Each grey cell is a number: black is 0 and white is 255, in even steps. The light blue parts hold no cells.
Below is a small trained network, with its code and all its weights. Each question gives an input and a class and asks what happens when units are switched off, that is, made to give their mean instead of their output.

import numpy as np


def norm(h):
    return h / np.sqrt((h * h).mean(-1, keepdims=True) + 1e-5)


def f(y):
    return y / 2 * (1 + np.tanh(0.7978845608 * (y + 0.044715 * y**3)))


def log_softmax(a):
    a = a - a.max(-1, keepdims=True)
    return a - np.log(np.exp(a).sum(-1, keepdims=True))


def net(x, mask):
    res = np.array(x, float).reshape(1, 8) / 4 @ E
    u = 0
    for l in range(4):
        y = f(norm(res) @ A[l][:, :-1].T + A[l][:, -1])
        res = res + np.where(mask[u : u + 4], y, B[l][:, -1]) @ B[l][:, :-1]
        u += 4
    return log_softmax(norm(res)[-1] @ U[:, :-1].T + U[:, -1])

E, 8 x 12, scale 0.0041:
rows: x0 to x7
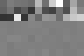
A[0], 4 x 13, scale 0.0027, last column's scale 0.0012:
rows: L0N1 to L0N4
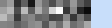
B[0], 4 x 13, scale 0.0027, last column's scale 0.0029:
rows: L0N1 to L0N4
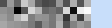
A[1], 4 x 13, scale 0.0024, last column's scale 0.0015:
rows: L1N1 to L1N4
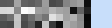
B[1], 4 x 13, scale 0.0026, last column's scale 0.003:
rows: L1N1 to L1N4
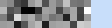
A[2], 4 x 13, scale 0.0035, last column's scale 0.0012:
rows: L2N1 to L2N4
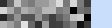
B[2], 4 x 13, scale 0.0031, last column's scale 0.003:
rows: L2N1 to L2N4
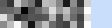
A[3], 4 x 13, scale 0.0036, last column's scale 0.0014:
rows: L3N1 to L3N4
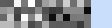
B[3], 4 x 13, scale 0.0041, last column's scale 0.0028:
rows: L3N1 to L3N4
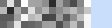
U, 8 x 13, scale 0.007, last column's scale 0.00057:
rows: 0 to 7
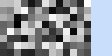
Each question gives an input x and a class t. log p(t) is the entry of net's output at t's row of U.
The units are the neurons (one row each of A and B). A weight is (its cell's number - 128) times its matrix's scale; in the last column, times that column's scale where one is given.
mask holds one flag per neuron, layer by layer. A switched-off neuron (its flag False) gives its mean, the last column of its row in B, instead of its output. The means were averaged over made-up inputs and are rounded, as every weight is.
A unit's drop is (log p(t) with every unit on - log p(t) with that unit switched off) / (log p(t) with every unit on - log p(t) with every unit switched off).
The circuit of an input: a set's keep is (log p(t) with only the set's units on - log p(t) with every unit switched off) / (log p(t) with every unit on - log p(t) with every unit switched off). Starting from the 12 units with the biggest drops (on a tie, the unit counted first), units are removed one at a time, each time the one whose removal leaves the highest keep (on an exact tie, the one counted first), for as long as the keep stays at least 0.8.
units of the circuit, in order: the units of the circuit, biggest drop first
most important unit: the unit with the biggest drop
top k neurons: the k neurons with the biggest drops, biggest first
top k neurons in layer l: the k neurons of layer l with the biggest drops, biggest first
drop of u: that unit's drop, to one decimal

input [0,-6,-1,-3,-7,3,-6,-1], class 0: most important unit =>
L1N2
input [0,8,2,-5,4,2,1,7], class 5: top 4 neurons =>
[L2N3; L3N2; L2N4; L0N3]
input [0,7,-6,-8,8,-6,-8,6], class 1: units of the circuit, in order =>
[L1N4; L3N4]
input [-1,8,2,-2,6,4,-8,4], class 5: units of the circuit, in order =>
[L2N3; L3N2]
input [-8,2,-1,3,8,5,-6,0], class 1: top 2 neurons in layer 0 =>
[L0N3; L0N2]
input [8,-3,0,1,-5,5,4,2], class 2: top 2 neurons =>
[L0N2; L3N3]
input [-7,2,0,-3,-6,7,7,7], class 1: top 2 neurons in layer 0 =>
[L0N3; L0N2]
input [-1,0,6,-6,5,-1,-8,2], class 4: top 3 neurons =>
[L3N1; L1N2; L2N2]
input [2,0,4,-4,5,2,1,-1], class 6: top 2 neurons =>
[L1N2; L3N1]
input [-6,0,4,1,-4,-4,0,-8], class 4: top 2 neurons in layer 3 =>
[L3N1; L3N4]
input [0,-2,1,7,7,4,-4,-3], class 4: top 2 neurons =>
[L3N1; L0N3]
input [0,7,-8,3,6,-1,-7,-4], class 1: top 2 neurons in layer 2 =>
[L2N4; L2N2]
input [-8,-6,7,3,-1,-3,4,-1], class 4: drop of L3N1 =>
0.3
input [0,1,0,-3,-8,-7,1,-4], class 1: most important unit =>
L0N1
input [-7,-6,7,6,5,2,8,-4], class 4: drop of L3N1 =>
0.3
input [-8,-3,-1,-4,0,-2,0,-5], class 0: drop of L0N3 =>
0.0
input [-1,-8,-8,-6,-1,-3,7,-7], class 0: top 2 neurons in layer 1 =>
[L1N2; L1N4]
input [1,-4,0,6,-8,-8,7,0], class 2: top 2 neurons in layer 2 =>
[L2N4; L2N1]
